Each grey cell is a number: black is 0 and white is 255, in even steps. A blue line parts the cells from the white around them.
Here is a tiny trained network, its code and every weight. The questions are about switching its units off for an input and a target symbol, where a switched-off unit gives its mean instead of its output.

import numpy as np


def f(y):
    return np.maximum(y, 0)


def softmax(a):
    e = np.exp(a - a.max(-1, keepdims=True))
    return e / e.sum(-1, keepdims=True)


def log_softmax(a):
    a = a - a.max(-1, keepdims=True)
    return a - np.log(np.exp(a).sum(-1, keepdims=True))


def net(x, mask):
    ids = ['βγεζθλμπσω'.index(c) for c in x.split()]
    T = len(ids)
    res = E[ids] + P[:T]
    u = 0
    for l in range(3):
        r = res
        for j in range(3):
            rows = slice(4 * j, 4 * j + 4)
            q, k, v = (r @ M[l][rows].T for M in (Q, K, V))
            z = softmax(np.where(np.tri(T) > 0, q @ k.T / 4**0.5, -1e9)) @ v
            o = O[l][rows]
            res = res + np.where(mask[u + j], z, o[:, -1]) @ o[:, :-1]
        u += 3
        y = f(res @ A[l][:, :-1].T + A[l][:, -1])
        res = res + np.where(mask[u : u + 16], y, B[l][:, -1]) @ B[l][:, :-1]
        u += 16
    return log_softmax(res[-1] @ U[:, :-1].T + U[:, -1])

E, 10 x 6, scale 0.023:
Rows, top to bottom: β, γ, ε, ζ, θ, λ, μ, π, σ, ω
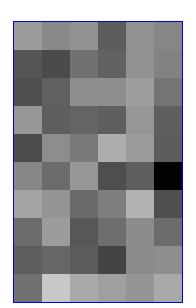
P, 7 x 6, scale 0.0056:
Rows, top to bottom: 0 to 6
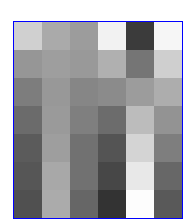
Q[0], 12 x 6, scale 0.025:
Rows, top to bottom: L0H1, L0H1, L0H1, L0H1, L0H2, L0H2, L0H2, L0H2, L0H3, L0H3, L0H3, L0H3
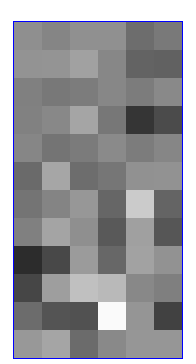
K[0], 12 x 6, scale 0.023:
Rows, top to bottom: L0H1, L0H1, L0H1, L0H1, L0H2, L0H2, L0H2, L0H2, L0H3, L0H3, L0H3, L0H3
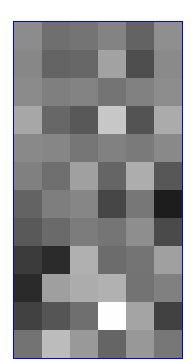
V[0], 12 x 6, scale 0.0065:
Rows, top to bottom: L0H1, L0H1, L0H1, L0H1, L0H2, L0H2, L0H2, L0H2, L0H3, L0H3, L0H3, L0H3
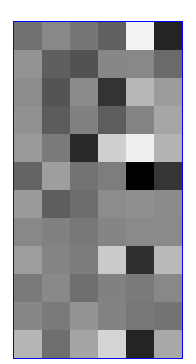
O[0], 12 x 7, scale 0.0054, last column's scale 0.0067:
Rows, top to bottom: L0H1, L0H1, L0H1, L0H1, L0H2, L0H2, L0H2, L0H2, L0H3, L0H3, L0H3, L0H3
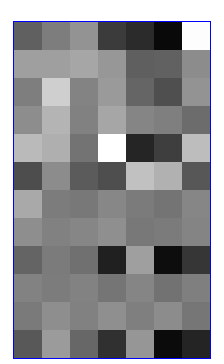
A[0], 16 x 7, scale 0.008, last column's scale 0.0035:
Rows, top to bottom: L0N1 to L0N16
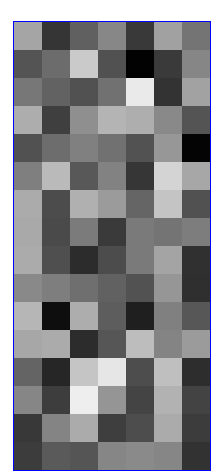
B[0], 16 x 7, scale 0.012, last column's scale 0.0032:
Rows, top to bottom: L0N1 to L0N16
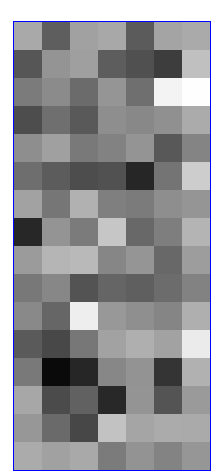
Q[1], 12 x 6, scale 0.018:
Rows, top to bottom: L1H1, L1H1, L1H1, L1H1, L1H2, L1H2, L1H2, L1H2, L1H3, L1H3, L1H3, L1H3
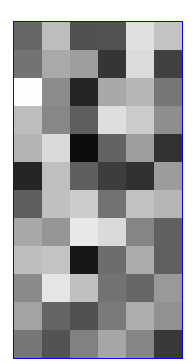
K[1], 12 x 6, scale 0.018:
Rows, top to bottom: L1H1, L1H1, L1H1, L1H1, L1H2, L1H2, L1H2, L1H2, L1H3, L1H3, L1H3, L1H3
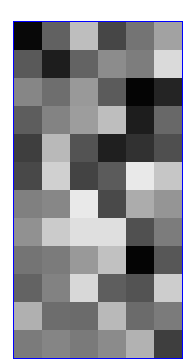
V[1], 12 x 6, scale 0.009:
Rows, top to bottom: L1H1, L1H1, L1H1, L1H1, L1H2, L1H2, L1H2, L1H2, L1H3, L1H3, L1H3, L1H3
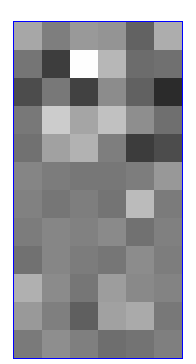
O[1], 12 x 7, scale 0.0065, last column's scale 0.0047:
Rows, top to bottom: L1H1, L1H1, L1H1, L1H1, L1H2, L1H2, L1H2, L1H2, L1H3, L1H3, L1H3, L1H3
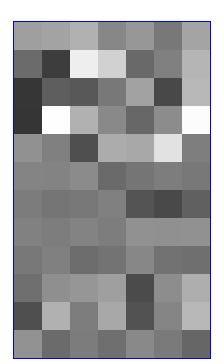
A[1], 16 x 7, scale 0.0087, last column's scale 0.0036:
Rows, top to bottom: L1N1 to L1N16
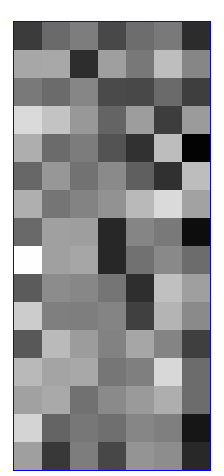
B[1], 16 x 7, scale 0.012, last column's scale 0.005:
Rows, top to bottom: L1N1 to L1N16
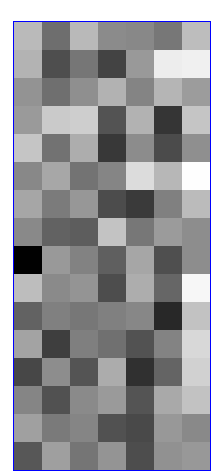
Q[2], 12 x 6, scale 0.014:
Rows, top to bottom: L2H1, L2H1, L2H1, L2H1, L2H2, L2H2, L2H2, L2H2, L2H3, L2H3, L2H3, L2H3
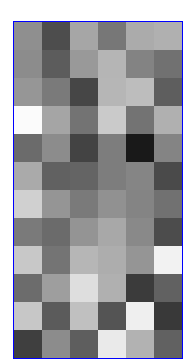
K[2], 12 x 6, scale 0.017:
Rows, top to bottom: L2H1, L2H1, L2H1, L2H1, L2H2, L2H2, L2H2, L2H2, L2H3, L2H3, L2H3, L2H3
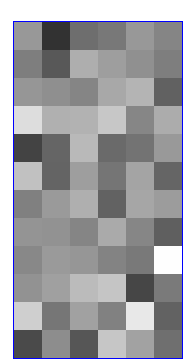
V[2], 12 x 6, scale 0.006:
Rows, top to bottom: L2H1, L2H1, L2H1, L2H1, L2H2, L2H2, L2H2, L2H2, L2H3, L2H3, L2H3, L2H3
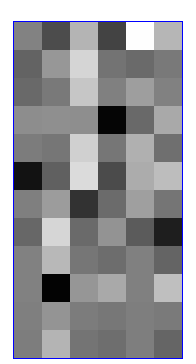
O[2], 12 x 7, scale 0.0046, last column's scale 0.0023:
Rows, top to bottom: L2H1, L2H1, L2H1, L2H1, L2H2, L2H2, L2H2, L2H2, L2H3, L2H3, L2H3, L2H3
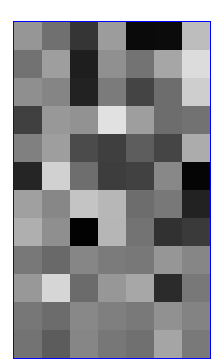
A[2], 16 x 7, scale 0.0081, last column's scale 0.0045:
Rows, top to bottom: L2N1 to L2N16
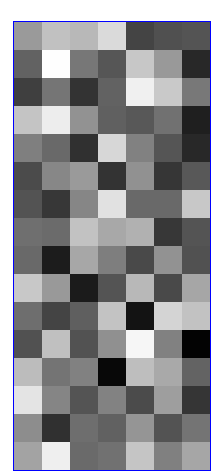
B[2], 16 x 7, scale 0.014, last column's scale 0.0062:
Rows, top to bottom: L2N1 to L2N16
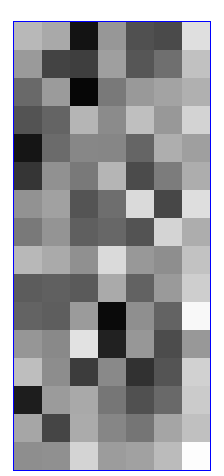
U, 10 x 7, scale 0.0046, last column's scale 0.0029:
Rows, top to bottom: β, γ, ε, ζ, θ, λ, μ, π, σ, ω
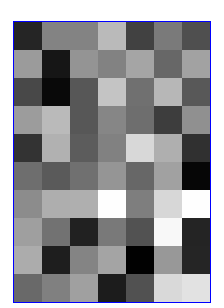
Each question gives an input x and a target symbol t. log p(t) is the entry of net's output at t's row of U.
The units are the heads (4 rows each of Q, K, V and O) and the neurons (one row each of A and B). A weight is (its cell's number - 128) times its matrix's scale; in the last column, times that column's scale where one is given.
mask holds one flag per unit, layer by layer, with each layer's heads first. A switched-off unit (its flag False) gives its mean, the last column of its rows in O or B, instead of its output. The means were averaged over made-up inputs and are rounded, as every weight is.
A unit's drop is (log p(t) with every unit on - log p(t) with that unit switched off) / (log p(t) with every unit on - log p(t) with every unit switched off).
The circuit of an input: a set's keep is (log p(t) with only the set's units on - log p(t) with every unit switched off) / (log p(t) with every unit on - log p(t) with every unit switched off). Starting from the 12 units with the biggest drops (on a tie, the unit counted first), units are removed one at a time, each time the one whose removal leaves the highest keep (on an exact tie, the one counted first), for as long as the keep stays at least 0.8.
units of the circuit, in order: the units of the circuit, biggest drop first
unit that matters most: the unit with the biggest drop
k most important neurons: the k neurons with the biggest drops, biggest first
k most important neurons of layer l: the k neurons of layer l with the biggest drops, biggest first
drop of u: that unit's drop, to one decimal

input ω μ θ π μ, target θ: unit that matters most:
L0H1
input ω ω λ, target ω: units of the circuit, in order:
[L0H2 L2H2]
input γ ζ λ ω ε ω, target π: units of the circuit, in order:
[L0H2 L2N3 L2N13]
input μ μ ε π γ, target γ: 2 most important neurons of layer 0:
[L0N13 L0N1]
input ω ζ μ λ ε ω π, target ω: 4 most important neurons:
[L0N3 L0N16 L0N9 L0N13]
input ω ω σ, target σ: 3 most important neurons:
[L0N6 L1N5 L1N10]
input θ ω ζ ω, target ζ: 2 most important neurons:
[L0N3 L2N1]
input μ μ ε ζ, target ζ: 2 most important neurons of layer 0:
[L0N11 L0N1]
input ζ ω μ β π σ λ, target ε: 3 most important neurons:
[L1N1 L0N8 L0N2]
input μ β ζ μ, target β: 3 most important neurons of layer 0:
[L0N3 L0N6 L0N12]
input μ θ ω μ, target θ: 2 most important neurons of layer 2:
[L2N3 L2N7]
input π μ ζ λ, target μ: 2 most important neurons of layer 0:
[L0N8 L0N3]
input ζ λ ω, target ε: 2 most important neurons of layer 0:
[L0N15 L0N2]
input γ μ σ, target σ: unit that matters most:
L0H3
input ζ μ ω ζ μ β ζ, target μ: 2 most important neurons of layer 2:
[L2N11 L2N16]
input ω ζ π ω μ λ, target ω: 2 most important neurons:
[L0N3 L0N8]
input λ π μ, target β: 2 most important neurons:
[L2N6 L0N12]
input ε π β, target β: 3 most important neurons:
[L1N9 L2N6 L0N6]
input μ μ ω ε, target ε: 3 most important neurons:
[L0N13 L2N10 L2N5]
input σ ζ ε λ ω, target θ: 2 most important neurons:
[L0N6 L0N15]
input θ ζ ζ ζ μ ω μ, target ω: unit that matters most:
L1H2
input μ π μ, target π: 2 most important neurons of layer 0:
[L0N6 L0N3]
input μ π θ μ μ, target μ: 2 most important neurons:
[L2N16 L2N11]
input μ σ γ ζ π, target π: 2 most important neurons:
[L2N3 L1N11]
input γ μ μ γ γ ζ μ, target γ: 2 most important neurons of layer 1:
[L1N4 L1N2]
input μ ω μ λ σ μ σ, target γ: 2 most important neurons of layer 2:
[L2N7 L2N11]
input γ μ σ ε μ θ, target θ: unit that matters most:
L0H3
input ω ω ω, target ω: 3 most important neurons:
[L1N12 L0N13 L2N11]
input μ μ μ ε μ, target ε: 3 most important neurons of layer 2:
[L2N5 L2N10 L2N15]
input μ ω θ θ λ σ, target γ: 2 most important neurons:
[L0N15 L0N3]
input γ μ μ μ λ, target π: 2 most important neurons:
[L0N3 L0N13]
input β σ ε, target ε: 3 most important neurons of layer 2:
[L2N5 L2N10 L2N15]
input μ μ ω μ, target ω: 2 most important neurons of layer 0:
[L0N6 L0N3]
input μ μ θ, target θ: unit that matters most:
L0N13
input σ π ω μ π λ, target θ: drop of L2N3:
0.1
